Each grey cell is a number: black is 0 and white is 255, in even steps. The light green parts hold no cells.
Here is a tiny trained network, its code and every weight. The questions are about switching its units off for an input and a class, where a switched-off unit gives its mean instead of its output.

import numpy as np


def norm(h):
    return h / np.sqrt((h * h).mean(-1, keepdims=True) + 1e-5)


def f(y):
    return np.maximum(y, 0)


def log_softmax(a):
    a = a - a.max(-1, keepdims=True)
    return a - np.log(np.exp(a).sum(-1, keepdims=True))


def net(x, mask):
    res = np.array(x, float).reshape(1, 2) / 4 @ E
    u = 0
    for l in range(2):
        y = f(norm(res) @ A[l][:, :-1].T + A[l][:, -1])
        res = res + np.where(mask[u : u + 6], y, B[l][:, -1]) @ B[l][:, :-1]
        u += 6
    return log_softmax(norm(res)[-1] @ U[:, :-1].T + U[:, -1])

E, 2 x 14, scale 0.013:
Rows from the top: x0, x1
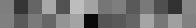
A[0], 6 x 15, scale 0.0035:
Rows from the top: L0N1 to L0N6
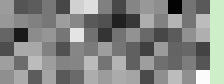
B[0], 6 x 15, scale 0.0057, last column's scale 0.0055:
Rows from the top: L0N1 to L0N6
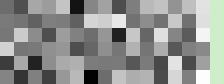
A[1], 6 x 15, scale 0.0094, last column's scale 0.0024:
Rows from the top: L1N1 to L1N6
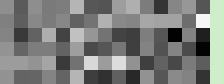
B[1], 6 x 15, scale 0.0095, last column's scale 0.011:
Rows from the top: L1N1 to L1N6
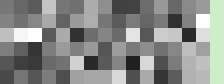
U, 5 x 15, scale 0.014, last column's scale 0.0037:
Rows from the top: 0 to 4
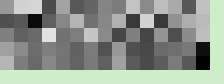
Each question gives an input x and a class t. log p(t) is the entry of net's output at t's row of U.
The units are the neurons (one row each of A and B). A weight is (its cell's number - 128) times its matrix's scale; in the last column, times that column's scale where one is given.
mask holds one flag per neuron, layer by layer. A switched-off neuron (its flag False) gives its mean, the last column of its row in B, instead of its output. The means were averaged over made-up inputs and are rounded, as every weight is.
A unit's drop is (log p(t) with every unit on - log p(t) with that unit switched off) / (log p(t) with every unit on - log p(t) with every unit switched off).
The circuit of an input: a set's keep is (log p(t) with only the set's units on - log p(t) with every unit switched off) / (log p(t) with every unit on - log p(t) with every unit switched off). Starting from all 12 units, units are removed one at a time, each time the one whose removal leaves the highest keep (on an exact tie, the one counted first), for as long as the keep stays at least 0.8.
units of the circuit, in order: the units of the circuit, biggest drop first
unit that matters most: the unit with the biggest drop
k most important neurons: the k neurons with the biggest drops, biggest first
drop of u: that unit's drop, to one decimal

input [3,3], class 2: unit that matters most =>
L0N3
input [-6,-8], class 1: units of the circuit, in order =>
[L1N3 L1N5]
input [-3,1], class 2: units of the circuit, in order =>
[L1N2 L1N3 L1N5]
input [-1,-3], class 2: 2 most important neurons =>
[L0N6 L0N2]
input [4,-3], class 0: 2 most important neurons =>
[L0N2 L1N3]
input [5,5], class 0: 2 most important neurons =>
[L1N3 L0N6]
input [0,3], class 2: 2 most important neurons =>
[L0N2 L1N3]
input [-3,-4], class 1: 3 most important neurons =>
[L1N3 L0N3 L0N1]
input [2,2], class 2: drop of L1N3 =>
0.5
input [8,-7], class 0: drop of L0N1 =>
0.0
